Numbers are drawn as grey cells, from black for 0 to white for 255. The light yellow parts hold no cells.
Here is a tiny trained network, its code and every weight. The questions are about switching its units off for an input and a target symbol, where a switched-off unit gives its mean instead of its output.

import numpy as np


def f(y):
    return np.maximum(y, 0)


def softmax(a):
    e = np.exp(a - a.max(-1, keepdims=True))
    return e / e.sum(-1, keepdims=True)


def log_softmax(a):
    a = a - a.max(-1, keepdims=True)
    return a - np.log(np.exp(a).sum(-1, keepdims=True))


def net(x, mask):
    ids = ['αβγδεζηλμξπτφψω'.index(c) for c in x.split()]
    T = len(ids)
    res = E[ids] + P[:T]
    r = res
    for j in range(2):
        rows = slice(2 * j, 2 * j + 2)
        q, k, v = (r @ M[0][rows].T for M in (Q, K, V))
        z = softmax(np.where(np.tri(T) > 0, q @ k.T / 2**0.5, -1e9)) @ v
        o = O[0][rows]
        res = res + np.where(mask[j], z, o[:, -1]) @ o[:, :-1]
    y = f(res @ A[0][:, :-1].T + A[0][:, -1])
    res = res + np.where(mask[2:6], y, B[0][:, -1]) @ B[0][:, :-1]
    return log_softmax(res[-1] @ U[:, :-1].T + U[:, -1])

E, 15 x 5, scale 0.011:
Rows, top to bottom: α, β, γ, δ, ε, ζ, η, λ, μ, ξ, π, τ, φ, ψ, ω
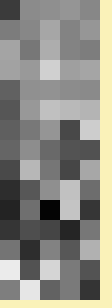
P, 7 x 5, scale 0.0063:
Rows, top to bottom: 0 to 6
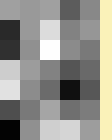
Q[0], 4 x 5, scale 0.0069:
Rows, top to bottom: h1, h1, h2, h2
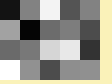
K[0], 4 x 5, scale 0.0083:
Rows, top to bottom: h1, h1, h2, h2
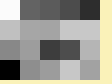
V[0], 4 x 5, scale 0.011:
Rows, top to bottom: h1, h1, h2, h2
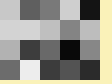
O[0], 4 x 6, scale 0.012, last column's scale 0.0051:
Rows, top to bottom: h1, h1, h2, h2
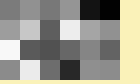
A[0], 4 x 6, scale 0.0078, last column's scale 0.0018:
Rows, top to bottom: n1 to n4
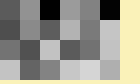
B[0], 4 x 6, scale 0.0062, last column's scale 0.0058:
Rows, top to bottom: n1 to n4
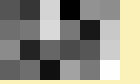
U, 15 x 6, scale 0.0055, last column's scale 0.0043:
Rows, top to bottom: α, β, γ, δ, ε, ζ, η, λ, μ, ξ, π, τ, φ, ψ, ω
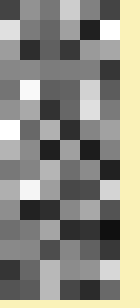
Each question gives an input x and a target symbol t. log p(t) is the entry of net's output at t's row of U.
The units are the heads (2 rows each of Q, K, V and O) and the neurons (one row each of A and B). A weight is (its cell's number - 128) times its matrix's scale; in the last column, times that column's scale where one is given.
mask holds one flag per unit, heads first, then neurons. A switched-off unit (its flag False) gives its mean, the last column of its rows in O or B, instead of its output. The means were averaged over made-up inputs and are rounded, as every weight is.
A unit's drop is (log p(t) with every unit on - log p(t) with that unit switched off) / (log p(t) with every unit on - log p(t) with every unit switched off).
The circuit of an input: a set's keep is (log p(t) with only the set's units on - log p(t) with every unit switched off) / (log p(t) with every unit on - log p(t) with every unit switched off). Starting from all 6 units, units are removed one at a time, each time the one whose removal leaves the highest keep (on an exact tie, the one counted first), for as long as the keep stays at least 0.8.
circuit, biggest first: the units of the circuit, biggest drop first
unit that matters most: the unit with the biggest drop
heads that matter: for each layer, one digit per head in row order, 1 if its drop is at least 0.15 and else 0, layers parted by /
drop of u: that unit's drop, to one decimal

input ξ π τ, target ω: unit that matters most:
h1
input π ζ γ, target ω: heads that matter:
11
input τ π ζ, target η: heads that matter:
11
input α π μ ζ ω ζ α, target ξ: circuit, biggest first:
[h2 h1]
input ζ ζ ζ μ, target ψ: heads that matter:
01
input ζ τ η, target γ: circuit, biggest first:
[h1 n3]
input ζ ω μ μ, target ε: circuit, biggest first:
[h2 h1]
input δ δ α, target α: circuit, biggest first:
[h1 h2]
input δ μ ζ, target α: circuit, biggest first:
[h1 h2 n4]
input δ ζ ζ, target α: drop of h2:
0.3
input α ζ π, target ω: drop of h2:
0.2
